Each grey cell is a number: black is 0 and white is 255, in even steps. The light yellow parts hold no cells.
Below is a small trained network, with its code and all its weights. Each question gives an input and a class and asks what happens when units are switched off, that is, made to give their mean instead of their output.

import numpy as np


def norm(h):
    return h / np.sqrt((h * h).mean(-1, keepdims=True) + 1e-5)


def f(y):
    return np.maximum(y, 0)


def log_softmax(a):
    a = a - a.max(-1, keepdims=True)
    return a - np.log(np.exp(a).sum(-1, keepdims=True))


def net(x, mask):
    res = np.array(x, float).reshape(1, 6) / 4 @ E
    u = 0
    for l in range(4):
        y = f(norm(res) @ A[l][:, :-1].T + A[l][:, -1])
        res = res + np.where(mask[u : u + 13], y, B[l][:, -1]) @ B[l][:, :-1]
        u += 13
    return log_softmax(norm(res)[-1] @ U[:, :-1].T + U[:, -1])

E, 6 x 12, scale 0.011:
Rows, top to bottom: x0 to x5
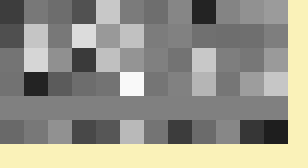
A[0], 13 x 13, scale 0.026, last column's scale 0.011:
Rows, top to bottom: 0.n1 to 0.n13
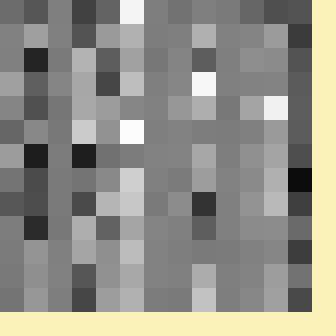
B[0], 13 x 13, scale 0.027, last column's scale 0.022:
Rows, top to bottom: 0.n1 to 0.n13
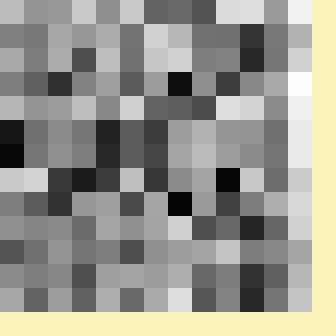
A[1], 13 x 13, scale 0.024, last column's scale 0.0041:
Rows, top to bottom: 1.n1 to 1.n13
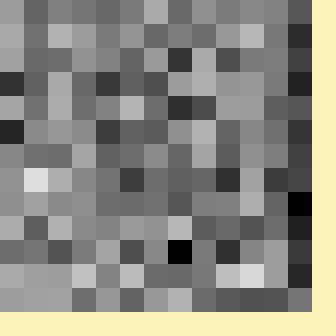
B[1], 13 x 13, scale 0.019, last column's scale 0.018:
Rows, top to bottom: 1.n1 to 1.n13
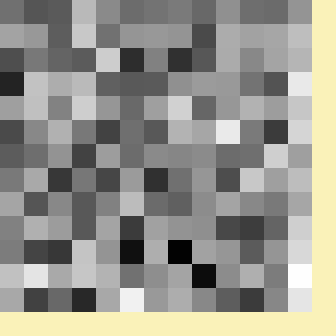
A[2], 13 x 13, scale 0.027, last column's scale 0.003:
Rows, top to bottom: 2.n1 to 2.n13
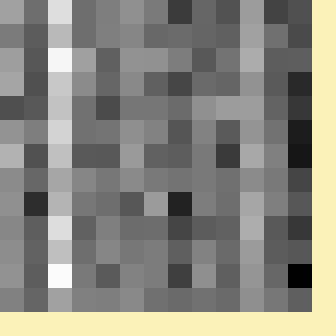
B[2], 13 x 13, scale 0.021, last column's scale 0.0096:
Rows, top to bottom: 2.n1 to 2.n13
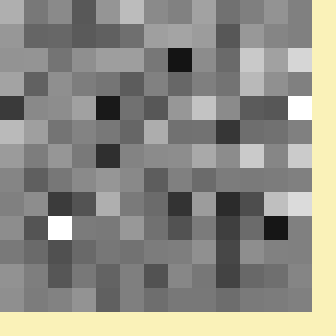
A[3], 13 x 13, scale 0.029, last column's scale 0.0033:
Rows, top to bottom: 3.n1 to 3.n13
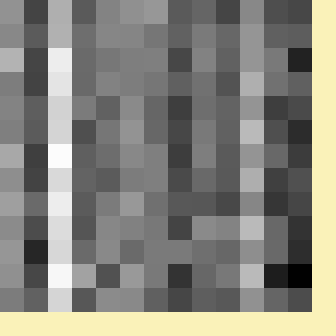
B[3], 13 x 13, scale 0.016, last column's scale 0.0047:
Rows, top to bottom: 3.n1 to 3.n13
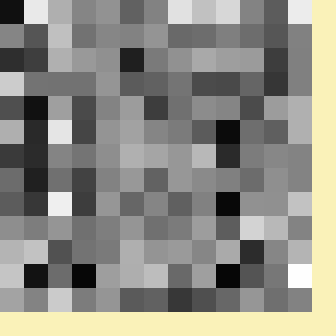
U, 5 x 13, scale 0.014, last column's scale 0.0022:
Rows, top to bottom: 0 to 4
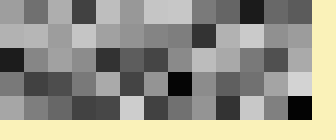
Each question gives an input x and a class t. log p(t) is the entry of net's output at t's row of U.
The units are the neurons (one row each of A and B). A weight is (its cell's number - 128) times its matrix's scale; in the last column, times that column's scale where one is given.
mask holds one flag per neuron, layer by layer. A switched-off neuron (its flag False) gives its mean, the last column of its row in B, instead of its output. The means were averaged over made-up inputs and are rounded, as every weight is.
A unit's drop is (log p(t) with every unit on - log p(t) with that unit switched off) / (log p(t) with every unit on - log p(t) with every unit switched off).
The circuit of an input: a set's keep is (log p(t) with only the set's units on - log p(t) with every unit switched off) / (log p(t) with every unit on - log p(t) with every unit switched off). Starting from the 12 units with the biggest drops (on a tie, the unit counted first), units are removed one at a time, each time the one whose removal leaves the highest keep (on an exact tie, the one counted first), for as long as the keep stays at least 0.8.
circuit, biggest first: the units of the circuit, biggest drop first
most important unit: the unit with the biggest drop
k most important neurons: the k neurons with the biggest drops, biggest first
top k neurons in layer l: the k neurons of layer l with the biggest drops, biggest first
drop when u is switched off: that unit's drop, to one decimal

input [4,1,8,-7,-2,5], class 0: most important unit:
0.n4
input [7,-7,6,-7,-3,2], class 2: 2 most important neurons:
0.n1, 0.n5
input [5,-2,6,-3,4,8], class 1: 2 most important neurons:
0.n1, 0.n3
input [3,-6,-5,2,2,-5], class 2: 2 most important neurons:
0.n7, 0.n1
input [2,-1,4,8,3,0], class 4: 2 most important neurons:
0.n8, 0.n7
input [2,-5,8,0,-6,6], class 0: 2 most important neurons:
0.n13, 0.n5
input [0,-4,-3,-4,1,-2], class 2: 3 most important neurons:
0.n1, 0.n5, 0.n4
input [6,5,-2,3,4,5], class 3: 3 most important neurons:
0.n9, 0.n7, 0.n5
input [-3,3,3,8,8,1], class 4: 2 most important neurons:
0.n8, 0.n6
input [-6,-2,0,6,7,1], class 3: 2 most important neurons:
0.n4, 1.n11
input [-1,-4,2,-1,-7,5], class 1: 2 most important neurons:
0.n1, 0.n6
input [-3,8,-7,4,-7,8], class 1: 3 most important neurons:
0.n1, 0.n7, 0.n13
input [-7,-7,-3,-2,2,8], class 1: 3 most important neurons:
0.n1, 0.n6, 0.n9
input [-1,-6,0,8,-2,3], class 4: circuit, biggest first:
0.n8
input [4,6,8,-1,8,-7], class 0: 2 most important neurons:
0.n1, 0.n13
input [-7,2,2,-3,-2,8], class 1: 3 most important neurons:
0.n1, 0.n9, 1.n12
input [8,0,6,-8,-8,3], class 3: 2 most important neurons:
0.n7, 0.n6
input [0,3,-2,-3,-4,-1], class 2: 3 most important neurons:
0.n1, 0.n5, 0.n4
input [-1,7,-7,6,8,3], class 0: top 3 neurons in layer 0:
0.n3, 0.n10, 0.n7
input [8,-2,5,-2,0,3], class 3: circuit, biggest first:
0.n9
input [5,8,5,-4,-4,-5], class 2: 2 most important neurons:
0.n1, 0.n4
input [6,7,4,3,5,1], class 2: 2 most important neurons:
0.n6, 0.n4
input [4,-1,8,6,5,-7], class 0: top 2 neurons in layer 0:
0.n13, 0.n12
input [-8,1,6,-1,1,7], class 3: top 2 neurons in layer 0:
0.n4, 0.n5
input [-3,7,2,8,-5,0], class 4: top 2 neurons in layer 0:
0.n8, 0.n7
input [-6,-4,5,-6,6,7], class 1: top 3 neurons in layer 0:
0.n7, 0.n6, 0.n4
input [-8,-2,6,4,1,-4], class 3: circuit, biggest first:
0.n4
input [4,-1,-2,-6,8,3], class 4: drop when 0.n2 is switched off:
0.7
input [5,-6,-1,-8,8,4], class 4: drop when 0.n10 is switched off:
0.9
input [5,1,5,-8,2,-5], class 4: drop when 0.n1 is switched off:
1.2
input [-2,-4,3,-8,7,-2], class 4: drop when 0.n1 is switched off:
1.2
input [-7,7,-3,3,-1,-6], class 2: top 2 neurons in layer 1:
1.n4, 1.n6
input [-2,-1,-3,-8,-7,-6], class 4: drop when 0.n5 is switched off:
1.1
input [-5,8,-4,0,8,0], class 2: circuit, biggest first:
0.n6
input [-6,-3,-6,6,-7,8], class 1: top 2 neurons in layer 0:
0.n1, 0.n9
